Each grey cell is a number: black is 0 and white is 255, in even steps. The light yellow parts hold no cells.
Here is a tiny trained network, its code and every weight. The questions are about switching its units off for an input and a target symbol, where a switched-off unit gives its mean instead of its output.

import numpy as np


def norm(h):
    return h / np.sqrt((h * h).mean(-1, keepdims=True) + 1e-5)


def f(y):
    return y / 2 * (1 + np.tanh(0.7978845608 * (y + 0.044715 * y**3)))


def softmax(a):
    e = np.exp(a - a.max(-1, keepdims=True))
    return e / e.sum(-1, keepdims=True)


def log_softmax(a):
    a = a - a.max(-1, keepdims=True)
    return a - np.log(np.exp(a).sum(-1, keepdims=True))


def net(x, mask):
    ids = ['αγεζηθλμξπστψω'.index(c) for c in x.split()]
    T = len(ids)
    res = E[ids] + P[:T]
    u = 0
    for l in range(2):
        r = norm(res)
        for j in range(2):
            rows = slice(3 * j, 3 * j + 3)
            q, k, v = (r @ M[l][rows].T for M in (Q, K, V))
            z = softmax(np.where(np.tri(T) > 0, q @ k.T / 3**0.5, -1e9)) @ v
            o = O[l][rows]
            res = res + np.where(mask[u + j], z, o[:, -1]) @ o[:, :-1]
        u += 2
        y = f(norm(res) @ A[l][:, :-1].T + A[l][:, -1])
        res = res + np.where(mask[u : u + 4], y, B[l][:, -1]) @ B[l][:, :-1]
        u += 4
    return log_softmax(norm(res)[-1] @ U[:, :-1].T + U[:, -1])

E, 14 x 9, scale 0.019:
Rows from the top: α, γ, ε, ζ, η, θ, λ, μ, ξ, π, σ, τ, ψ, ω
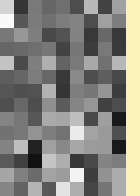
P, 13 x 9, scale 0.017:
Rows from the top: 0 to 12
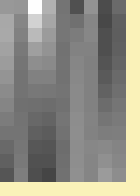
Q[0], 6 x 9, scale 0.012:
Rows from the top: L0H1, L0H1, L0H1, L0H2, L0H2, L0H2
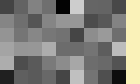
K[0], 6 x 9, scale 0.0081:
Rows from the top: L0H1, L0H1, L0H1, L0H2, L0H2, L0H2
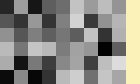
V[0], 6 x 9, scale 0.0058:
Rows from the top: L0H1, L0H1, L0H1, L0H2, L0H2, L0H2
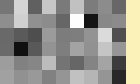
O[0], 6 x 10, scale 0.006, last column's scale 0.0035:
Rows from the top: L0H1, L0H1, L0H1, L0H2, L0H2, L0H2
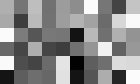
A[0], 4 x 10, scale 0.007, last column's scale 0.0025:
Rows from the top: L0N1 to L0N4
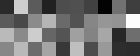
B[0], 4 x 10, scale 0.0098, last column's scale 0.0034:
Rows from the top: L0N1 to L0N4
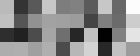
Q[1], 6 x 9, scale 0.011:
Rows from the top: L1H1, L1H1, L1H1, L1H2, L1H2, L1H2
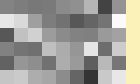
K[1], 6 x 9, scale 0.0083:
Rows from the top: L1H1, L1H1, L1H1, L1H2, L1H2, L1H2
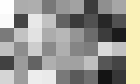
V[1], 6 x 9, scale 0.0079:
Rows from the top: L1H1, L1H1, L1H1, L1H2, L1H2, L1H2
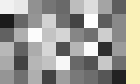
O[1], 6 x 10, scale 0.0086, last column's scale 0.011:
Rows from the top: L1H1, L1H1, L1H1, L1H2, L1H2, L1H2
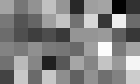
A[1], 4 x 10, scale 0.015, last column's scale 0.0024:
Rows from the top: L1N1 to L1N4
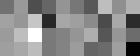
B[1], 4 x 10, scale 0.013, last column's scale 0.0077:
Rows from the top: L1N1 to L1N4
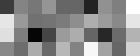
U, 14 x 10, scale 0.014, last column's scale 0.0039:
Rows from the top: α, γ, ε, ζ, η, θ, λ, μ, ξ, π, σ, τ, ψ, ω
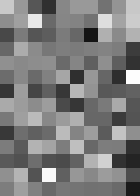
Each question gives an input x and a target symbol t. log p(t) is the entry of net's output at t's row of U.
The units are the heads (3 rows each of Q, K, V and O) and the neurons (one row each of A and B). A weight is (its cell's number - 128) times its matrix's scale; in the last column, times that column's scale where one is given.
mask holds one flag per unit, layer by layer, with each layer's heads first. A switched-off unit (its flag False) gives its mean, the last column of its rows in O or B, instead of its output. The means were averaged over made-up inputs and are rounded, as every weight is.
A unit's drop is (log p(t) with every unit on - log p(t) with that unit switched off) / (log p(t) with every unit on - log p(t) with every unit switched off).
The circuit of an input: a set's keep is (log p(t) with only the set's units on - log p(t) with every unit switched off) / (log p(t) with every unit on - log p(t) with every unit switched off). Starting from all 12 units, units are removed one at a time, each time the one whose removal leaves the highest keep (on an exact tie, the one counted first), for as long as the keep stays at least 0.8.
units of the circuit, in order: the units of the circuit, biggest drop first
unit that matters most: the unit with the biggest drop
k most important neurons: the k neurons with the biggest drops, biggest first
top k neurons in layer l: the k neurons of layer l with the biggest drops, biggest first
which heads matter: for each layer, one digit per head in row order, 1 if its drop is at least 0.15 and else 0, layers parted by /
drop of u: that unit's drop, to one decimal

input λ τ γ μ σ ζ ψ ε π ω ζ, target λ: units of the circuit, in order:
(L0H2)
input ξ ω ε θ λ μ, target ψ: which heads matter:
00 / 10
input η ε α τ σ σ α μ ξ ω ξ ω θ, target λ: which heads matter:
01 / 01
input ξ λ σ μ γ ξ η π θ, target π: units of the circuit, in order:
(L1H1; L0N3)
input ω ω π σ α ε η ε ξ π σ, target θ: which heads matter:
00 / 10
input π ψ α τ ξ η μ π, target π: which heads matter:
01 / 10
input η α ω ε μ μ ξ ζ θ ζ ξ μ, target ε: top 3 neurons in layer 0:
(L0N1; L0N3; L0N2)
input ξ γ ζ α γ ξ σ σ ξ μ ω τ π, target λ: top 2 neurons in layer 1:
(L1N4; L1N3)
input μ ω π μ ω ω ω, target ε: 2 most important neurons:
(L0N3; L1N1)
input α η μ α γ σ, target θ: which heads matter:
01 / 00
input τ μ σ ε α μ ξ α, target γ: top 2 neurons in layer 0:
(L0N1; L0N3)
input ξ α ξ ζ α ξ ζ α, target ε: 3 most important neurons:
(L0N1; L0N3; L1N1)
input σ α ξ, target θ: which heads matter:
11 / 10
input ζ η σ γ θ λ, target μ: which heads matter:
11 / 10
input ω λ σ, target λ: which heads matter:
10 / 10
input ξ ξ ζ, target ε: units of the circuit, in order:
(L0H2; L1H1)
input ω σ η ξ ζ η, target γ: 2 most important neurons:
(L0N3; L0N2)
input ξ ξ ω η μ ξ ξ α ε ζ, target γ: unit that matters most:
L0N1
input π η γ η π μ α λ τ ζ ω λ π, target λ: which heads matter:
01 / 11
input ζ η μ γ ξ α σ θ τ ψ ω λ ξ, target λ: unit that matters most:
L0H2
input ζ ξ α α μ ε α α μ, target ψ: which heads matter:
01 / 10
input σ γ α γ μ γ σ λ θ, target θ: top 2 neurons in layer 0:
(L0N2; L0N3)
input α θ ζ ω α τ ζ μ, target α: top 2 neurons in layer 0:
(L0N4; L0N3)
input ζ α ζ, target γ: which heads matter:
11 / 11
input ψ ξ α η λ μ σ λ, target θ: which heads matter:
00 / 10
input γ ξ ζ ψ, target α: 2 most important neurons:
(L1N3; L0N1)
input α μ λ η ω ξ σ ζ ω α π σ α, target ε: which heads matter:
10 / 00
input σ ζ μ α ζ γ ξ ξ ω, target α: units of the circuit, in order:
(L1N2)
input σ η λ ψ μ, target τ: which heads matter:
00 / 00
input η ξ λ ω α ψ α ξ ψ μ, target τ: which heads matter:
01 / 00
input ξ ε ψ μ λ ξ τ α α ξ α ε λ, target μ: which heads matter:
11 / 11
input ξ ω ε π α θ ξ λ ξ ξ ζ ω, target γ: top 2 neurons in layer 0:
(L0N3; L0N4)
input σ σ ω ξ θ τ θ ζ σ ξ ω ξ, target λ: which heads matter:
01 / 10
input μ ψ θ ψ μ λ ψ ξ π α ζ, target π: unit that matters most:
L1H1
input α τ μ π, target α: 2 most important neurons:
(L1N2; L0N1)
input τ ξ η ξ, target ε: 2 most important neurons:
(L0N2; L1N1)
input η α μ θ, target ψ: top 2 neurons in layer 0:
(L0N1; L0N4)
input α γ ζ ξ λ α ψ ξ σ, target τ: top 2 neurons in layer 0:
(L0N4; L0N3)
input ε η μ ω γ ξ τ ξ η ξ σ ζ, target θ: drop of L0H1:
0.1
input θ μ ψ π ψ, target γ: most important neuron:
(L0N4)
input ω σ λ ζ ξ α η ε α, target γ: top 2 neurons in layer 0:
(L0N1; L0N3)
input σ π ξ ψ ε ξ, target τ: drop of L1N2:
0.0
